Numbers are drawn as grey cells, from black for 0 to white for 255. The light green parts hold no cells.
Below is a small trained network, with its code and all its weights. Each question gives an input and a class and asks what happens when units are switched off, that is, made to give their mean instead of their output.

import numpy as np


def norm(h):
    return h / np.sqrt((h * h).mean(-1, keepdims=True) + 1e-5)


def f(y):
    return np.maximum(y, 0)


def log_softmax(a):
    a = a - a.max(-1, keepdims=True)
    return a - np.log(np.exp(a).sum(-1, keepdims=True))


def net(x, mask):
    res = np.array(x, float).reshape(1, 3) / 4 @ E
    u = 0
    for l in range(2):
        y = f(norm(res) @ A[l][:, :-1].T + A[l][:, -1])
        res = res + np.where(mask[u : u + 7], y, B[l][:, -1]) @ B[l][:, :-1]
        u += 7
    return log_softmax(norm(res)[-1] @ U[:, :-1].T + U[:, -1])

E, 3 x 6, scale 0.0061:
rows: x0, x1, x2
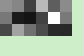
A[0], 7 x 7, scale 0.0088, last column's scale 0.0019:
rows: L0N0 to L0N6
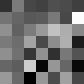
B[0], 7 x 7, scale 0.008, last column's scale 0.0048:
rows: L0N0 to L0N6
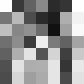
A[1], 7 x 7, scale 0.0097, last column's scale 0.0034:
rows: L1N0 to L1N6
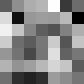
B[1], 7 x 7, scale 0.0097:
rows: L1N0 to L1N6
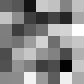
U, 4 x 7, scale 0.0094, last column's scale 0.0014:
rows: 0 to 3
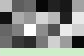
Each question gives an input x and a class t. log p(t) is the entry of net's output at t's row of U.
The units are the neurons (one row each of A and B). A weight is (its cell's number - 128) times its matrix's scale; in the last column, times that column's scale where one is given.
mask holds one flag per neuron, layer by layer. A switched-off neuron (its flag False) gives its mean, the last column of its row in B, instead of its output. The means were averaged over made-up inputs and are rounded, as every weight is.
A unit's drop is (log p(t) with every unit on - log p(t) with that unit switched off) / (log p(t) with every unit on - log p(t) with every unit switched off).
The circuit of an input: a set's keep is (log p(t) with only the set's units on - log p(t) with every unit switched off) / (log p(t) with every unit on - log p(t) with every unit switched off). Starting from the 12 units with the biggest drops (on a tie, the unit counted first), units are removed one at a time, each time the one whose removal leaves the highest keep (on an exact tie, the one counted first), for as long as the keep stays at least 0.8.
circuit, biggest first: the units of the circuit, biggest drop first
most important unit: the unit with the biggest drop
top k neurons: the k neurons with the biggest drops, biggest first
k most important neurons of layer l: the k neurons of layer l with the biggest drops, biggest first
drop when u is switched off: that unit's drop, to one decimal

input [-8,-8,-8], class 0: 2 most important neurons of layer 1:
(L1N5 L1N3)
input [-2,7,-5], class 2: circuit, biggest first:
(L1N6)
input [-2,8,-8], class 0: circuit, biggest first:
(L1N1 L0N2)
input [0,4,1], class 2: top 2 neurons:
(L1N6 L1N0)
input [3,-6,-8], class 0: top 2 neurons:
(L0N1 L1N5)
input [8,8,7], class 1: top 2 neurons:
(L0N6 L0N2)
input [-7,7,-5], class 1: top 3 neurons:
(L0N5 L0N0 L1N4)
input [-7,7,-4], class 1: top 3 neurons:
(L0N5 L0N0 L1N4)
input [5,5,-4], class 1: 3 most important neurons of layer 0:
(L0N6 L0N0 L0N1)
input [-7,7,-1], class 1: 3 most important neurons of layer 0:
(L0N5 L0N0 L0N3)
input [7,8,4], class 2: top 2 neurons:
(L1N6 L0N5)
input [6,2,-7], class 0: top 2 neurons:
(L0N2 L0N5)
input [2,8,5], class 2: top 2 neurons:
(L1N6 L0N1)
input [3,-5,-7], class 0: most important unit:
L0N1
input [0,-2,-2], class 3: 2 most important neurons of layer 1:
(L1N2 L1N4)
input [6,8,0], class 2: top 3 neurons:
(L1N6 L0N5 L0N1)
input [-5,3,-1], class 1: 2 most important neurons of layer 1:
(L1N2 L1N4)
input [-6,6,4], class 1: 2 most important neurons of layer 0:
(L0N5 L0N2)
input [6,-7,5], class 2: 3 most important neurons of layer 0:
(L0N5 L0N6 L0N3)
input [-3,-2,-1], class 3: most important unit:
L1N0
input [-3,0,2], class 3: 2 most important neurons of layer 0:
(L0N0 L0N6)
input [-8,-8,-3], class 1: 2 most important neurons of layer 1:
(L1N6 L1N3)
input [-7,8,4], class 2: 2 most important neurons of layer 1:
(L1N6 L1N5)
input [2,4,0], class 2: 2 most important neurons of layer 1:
(L1N6 L1N0)
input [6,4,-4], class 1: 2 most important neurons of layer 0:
(L0N6 L0N0)
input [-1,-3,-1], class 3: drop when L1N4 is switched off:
0.2
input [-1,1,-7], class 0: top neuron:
(L1N1)
